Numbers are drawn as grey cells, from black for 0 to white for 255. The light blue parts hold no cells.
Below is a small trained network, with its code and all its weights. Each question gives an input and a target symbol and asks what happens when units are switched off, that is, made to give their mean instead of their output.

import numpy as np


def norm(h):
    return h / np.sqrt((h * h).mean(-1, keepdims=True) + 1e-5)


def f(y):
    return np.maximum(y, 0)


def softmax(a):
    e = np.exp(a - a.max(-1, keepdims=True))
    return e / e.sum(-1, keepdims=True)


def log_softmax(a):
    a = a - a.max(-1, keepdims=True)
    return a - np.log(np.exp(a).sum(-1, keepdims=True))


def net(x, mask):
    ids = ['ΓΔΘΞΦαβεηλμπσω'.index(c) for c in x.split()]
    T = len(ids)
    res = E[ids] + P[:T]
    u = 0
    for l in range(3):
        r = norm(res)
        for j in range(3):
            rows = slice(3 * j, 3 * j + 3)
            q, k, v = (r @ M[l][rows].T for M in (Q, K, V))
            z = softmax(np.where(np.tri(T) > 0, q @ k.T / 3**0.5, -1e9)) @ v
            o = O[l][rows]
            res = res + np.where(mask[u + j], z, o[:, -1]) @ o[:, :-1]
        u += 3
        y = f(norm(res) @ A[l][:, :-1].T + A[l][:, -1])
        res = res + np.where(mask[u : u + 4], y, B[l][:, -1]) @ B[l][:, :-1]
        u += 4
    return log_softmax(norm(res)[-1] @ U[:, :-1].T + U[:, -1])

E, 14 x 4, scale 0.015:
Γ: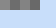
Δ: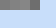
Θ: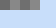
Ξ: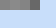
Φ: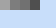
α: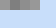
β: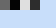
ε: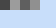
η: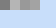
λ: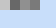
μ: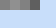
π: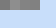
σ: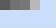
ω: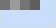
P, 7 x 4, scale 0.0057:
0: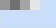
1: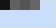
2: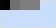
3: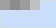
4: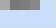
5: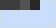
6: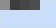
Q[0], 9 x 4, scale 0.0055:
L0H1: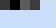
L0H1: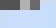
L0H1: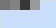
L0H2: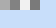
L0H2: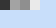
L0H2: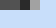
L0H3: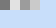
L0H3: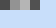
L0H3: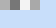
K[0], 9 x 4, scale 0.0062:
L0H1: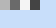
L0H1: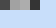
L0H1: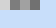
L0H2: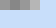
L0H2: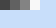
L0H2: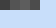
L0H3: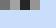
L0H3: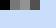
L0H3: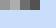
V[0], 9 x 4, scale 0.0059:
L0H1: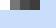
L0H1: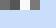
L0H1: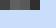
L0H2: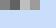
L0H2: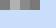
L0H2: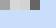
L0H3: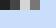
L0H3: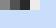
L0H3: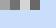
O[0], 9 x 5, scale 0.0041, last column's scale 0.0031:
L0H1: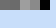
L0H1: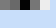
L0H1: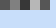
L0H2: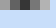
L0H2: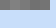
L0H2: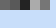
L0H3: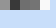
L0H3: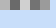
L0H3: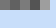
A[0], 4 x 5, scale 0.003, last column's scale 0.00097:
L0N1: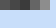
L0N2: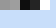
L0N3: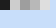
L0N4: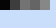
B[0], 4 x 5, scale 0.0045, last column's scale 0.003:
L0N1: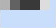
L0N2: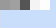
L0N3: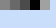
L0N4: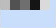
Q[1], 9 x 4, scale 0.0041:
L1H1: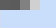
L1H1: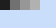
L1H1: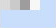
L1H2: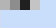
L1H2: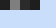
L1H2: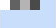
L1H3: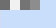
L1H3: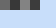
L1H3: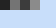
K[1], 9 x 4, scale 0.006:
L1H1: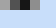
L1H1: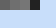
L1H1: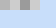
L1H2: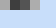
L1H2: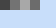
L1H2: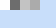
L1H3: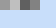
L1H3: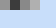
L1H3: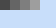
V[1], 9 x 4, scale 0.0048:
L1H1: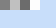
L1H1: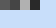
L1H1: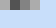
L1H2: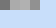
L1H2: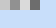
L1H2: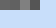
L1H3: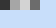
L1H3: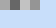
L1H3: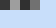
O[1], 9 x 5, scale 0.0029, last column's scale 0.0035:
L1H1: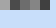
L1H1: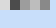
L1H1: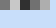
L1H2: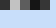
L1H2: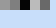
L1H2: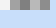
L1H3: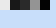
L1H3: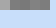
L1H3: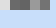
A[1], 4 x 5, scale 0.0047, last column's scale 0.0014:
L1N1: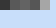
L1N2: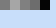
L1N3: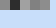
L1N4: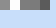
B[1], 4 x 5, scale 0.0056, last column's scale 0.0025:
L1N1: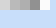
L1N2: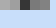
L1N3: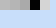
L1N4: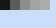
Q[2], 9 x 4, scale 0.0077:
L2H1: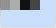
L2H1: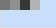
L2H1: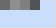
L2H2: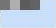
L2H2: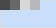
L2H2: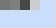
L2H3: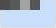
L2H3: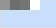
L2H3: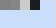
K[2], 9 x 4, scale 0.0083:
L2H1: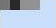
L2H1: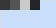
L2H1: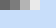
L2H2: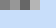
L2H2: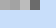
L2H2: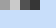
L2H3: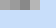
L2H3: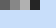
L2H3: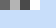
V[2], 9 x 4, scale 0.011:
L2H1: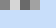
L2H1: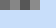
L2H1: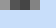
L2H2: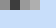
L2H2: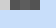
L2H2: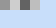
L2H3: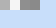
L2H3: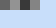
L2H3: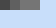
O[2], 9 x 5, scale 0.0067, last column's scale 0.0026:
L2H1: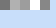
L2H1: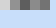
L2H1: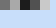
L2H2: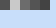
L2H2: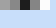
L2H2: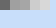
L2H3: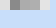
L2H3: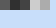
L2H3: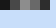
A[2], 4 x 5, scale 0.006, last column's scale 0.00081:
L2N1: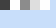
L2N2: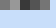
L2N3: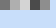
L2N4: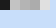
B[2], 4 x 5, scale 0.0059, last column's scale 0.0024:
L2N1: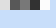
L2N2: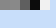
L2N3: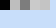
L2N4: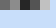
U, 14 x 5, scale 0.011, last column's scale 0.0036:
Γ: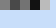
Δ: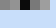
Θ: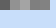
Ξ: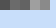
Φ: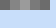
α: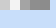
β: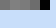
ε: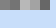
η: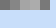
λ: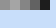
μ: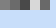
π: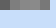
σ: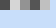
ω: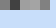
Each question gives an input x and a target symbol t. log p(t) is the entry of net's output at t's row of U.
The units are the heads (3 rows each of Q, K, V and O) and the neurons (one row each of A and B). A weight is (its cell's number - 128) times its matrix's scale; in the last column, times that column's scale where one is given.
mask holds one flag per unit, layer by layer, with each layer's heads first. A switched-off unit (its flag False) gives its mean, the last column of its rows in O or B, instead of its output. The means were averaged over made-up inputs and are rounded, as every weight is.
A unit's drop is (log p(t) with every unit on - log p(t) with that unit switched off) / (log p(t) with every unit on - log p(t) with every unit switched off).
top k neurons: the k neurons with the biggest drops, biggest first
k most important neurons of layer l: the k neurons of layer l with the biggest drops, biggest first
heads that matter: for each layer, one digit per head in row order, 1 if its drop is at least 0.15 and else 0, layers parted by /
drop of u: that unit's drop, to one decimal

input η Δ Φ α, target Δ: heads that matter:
000 / 101 / 100
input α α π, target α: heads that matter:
000 / 000 / 001
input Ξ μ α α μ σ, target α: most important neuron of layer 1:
(L1N1)
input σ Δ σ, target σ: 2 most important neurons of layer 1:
(L1N3; L1N4)
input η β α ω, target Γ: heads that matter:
000 / 000 / 100
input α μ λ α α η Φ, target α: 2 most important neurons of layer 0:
(L0N4; L0N1)
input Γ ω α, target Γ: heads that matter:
000 / 010 / 110
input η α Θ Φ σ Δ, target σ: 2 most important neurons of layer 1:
(L1N1; L1N4)
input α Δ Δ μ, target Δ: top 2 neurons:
(L0N4; L1N1)
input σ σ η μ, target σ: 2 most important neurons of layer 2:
(L2N3; L2N4)
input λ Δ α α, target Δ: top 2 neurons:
(L0N4; L0N1)
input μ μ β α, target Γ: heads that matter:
000 / 000 / 101
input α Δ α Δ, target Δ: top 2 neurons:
(L0N4; L0N1)
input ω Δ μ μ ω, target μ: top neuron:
(L1N1)
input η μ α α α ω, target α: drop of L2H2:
0.1
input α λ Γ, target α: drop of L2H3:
0.8
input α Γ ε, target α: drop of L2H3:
0.9
